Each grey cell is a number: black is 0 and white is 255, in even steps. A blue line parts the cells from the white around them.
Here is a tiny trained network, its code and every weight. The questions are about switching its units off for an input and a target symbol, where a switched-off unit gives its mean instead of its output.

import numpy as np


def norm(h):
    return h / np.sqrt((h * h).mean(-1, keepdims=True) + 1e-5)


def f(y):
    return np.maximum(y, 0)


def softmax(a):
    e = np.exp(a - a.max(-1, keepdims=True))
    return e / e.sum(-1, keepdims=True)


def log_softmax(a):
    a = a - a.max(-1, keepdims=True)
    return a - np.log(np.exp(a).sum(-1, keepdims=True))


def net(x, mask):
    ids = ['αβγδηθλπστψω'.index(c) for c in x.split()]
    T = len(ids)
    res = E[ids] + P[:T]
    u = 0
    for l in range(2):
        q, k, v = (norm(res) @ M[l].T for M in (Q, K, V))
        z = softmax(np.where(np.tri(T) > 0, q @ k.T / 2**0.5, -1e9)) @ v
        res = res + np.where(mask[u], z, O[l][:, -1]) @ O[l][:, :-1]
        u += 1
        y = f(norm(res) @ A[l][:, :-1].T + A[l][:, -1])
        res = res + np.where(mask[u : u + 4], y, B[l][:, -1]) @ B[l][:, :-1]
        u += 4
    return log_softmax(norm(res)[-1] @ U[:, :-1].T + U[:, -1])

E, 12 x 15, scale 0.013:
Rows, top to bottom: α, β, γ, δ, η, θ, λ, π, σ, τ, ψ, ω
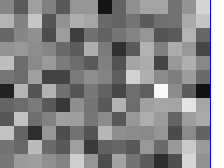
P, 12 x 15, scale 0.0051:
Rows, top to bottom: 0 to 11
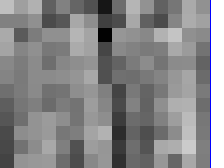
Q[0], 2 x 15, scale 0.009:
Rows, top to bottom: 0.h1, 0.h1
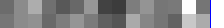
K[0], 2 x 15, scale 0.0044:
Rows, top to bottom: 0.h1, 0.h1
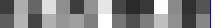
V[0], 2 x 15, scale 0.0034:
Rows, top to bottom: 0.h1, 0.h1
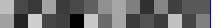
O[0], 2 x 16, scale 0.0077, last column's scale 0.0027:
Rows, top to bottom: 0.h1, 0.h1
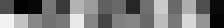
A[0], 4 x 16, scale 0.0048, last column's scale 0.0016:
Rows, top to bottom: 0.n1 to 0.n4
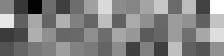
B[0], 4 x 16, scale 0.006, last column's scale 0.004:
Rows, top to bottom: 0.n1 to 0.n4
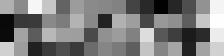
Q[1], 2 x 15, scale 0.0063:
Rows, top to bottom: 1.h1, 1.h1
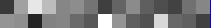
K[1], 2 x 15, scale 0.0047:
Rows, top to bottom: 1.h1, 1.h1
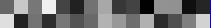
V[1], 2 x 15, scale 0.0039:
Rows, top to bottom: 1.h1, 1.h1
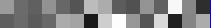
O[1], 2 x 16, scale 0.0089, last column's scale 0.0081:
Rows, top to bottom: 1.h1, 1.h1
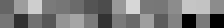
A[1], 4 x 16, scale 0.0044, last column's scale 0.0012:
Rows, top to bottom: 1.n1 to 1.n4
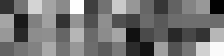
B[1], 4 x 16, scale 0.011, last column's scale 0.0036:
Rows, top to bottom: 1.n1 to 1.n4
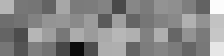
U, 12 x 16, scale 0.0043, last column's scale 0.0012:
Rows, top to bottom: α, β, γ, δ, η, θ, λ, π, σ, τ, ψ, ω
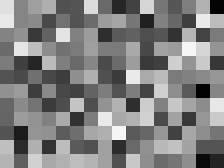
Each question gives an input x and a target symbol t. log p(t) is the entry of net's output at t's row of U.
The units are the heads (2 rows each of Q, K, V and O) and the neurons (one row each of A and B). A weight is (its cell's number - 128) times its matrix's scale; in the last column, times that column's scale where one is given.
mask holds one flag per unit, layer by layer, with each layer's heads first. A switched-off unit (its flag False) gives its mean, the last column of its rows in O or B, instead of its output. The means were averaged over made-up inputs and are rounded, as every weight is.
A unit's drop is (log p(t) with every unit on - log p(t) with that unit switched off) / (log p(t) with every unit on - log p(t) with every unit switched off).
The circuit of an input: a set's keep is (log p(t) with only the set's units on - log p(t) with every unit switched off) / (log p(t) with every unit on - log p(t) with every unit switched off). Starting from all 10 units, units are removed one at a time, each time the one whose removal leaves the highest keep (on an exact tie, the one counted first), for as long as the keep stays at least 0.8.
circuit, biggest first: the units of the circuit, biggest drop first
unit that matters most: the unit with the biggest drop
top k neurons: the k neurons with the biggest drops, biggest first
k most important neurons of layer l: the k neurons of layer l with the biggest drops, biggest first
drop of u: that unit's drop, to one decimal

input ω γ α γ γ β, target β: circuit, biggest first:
[0.h1, 1.h1, 1.n4, 0.n2]
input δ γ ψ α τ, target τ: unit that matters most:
1.h1
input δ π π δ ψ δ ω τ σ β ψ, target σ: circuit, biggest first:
[0.h1, 0.n3]
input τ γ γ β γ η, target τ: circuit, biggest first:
[0.h1, 0.n1, 1.n3]
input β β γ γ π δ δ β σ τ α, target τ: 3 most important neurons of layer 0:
[0.n3, 0.n1, 0.n2]
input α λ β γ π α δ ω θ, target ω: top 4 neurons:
[0.n1, 1.n1, 0.n3, 1.n4]
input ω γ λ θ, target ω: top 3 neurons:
[0.n1, 1.n1, 1.n4]
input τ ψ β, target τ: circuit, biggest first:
[0.h1, 1.n3]
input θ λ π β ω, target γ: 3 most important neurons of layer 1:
[1.n1, 1.n4, 1.n3]
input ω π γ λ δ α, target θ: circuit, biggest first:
[0.n1, 1.h1]
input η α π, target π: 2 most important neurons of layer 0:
[0.n1, 0.n2]
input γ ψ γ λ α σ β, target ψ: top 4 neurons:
[1.n1, 0.n3, 0.n1, 0.n4]
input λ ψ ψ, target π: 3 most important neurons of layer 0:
[0.n4, 0.n1, 0.n3]
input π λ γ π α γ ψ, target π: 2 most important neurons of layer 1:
[1.n4, 1.n2]
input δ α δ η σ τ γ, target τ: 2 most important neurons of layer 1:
[1.n3, 1.n2]
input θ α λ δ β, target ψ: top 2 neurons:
[1.n1, 0.n3]
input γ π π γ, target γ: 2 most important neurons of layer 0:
[0.n1, 0.n3]
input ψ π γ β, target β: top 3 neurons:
[1.n4, 0.n2, 0.n3]
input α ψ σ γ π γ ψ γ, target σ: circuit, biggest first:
[0.h1]
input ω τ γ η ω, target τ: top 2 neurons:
[1.n3, 1.n4]
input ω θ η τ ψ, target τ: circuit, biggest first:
[0.h1, 1.n3, 0.n1]
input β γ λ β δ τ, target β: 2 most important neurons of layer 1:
[1.n4, 1.n1]
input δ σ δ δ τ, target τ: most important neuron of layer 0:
[0.n2]
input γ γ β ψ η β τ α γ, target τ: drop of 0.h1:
1.5
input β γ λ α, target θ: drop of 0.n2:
0.1
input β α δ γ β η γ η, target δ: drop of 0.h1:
0.2
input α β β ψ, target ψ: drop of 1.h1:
0.6
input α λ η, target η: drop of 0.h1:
0.2
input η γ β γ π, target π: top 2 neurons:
[0.n1, 1.n1]
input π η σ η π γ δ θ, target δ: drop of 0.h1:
0.1
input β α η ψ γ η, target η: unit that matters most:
0.n2
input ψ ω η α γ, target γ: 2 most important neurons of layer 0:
[0.n1, 0.n2]
